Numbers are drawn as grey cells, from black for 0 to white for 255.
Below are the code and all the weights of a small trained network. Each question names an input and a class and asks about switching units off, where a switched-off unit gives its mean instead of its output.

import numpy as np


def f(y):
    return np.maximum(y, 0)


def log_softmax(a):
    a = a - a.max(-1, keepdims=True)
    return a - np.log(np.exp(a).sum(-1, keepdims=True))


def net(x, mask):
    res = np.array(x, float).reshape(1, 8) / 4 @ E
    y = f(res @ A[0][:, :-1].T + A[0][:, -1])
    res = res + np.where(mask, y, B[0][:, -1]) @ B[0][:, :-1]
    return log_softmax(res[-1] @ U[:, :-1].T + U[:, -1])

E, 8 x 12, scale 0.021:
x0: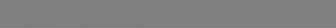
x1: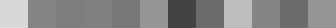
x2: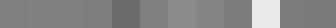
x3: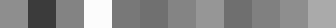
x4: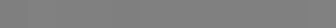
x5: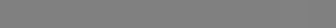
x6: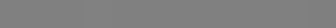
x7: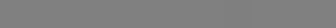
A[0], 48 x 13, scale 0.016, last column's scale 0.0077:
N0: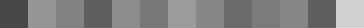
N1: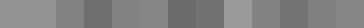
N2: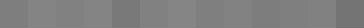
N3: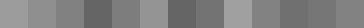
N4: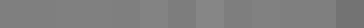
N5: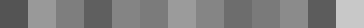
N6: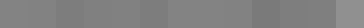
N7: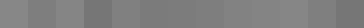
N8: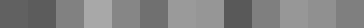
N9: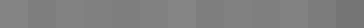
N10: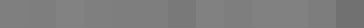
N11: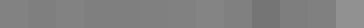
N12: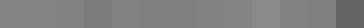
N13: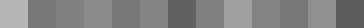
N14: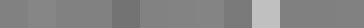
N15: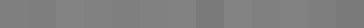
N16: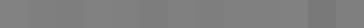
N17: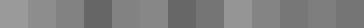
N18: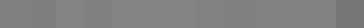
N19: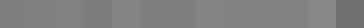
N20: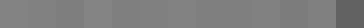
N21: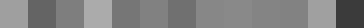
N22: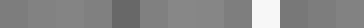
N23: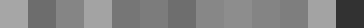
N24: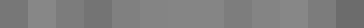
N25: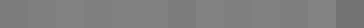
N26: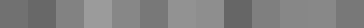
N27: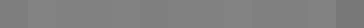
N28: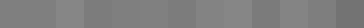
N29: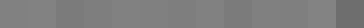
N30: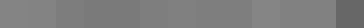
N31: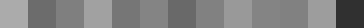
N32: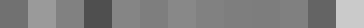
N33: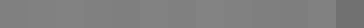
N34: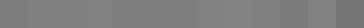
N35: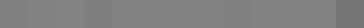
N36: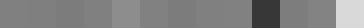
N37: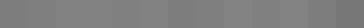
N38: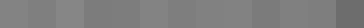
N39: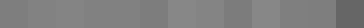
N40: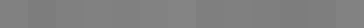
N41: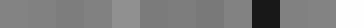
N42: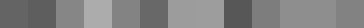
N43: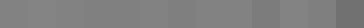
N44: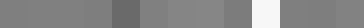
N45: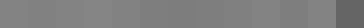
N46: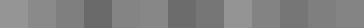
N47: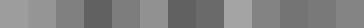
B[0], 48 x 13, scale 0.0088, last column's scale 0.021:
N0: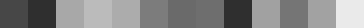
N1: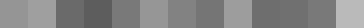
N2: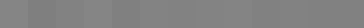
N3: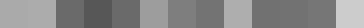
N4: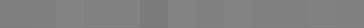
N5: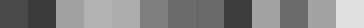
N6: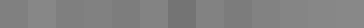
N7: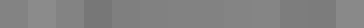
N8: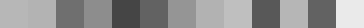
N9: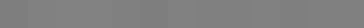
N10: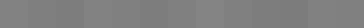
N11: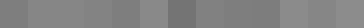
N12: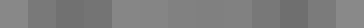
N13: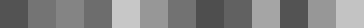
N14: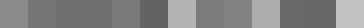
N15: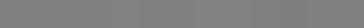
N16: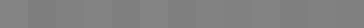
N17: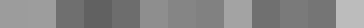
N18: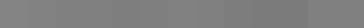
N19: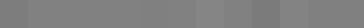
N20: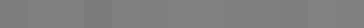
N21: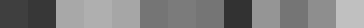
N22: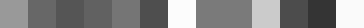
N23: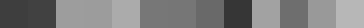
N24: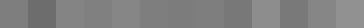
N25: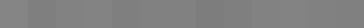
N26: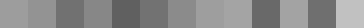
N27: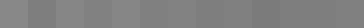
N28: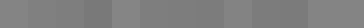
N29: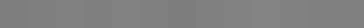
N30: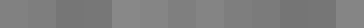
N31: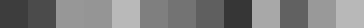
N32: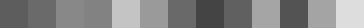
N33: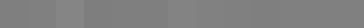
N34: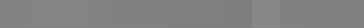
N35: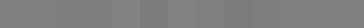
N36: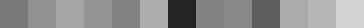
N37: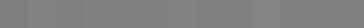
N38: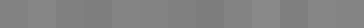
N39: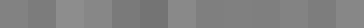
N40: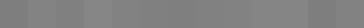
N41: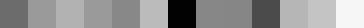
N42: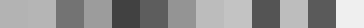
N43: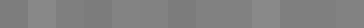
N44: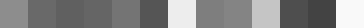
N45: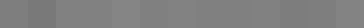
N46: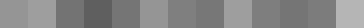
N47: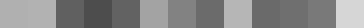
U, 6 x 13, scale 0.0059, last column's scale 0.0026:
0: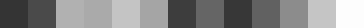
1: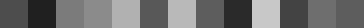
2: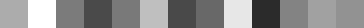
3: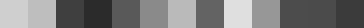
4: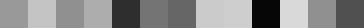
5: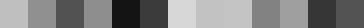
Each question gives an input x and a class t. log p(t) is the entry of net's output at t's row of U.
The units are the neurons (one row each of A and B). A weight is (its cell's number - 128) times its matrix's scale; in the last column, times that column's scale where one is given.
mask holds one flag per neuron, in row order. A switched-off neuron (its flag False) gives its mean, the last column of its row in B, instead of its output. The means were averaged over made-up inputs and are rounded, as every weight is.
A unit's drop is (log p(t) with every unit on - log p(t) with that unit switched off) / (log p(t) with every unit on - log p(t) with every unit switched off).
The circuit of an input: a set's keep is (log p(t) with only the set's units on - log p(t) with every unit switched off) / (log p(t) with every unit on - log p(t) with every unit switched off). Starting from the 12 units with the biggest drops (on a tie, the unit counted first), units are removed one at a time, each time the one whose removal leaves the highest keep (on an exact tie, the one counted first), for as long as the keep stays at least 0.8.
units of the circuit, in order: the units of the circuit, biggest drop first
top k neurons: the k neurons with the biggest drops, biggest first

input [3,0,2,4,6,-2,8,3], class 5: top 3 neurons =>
(N0; N5; N32)
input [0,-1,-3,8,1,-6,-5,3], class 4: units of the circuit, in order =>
(N42)
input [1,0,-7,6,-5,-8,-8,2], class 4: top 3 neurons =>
(N42; N8; N0)
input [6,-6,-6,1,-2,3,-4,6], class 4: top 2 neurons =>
(N42; N8)
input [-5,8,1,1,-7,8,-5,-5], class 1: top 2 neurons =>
(N31; N23)
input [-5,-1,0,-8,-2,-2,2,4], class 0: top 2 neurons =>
(N22; N44)
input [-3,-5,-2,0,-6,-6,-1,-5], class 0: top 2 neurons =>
(N0; N5)
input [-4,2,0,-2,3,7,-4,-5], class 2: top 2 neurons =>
(N22; N44)
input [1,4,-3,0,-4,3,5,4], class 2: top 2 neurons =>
(N0; N5)
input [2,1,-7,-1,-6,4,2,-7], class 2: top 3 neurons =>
(N0; N5; N21)
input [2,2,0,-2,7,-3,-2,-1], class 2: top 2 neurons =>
(N22; N44)
